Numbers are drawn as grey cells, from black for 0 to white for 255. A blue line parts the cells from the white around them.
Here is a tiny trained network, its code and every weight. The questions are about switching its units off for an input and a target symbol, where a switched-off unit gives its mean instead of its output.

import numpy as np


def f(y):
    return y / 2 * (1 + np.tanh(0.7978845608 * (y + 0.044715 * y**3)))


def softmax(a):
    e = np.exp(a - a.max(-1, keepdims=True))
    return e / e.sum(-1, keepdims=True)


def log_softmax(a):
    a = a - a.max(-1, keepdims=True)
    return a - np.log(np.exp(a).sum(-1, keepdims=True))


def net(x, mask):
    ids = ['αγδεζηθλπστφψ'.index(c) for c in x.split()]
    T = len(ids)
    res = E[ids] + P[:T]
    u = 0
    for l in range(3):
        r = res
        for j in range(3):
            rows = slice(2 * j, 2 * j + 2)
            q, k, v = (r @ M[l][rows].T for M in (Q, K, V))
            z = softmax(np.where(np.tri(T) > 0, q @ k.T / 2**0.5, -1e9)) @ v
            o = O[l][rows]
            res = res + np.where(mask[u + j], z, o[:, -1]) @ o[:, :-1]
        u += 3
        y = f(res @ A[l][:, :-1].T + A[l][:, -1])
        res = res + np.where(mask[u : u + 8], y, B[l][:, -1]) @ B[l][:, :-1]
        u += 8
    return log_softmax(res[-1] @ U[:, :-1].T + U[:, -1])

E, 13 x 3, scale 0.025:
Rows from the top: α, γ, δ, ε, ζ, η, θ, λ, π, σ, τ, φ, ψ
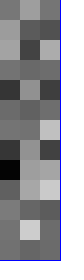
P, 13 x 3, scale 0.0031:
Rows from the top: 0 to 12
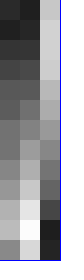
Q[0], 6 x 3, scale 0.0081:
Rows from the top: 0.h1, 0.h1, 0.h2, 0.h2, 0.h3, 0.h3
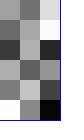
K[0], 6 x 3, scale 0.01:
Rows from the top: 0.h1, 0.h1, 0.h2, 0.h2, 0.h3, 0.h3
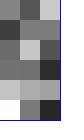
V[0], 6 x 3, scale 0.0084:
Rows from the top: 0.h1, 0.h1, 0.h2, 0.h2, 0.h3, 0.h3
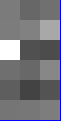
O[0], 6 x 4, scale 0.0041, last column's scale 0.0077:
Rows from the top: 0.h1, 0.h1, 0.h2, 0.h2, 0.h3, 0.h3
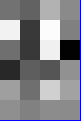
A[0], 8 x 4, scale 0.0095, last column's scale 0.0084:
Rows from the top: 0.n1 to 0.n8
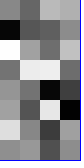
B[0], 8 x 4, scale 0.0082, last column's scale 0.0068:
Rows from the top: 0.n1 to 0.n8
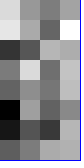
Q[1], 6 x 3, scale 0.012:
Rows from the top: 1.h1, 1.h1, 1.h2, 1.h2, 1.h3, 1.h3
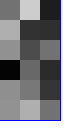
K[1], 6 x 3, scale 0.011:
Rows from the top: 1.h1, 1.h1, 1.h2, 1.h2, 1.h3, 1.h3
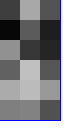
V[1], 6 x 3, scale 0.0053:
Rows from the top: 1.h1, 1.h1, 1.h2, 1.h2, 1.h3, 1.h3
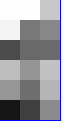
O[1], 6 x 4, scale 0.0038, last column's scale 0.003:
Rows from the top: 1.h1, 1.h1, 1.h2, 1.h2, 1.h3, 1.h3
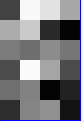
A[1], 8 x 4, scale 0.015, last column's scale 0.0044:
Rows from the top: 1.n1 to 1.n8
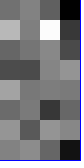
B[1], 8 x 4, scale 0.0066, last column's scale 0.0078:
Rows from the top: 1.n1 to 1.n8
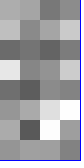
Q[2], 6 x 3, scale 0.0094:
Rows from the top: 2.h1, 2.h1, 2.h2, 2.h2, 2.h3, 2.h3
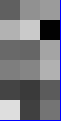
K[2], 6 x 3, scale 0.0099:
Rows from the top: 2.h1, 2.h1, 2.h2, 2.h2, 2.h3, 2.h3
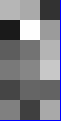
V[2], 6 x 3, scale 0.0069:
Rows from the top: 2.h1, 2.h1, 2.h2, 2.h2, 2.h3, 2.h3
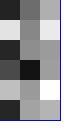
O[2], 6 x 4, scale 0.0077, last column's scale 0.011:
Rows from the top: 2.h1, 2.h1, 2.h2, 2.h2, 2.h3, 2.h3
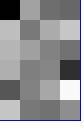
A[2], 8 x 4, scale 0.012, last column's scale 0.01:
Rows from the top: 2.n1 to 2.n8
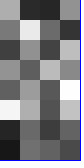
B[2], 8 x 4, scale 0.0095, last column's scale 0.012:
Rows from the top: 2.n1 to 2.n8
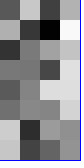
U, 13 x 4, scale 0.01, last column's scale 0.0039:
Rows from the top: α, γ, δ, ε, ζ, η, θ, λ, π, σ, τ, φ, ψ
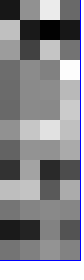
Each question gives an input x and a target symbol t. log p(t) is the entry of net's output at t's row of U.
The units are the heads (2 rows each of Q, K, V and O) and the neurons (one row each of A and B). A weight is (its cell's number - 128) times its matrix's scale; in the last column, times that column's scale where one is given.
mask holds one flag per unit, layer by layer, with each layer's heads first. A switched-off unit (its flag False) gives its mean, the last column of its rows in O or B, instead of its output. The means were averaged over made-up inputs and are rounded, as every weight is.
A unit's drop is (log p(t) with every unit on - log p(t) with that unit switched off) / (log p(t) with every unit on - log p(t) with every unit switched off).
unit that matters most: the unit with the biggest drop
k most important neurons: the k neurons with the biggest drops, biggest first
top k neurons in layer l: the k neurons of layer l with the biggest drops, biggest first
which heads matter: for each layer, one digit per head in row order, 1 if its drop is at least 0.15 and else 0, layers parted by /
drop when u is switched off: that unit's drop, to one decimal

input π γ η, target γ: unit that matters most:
0.n7
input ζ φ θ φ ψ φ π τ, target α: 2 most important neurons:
[2.n2, 1.n7]
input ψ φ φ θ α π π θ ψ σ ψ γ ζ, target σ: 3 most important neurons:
[0.n2, 0.n4, 1.n6]
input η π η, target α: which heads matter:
010 / 100 / 100
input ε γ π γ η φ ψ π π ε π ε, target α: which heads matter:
000 / 000 / 100
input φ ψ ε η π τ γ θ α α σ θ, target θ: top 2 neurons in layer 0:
[0.n2, 0.n7]
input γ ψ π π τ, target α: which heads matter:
010 / 000 / 100
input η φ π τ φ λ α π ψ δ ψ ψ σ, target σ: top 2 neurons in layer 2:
[2.n2, 2.n3]
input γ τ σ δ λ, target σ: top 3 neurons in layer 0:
[0.n2, 0.n7, 0.n3]
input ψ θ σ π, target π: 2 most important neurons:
[2.n2, 0.n2]
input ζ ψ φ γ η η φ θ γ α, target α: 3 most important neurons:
[2.n2, 1.n6, 1.n7]
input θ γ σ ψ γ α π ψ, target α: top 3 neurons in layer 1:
[1.n4, 1.n7, 1.n6]
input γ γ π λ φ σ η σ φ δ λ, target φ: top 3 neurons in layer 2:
[2.n2, 2.n3, 2.n5]
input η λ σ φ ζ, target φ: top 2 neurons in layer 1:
[1.n2, 1.n4]
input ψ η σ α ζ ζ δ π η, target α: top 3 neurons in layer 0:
[0.n2, 0.n3, 0.n7]
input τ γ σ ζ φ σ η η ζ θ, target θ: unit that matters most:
2.n2
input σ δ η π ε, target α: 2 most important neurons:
[2.n2, 0.n2]
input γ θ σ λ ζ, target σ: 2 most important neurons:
[0.n2, 0.n7]
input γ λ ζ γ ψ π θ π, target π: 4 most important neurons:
[0.n2, 2.n2, 0.n4, 1.n6]
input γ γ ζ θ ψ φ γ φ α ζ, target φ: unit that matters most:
2.h1
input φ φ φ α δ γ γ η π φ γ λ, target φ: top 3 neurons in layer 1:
[1.n4, 1.n2, 1.n7]
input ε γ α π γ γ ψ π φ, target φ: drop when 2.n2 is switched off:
0.3
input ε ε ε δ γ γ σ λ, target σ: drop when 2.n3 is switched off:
0.2
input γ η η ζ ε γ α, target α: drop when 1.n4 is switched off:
0.1
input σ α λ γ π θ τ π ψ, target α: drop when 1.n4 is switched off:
0.2
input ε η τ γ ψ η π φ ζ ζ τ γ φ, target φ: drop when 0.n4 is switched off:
0.1
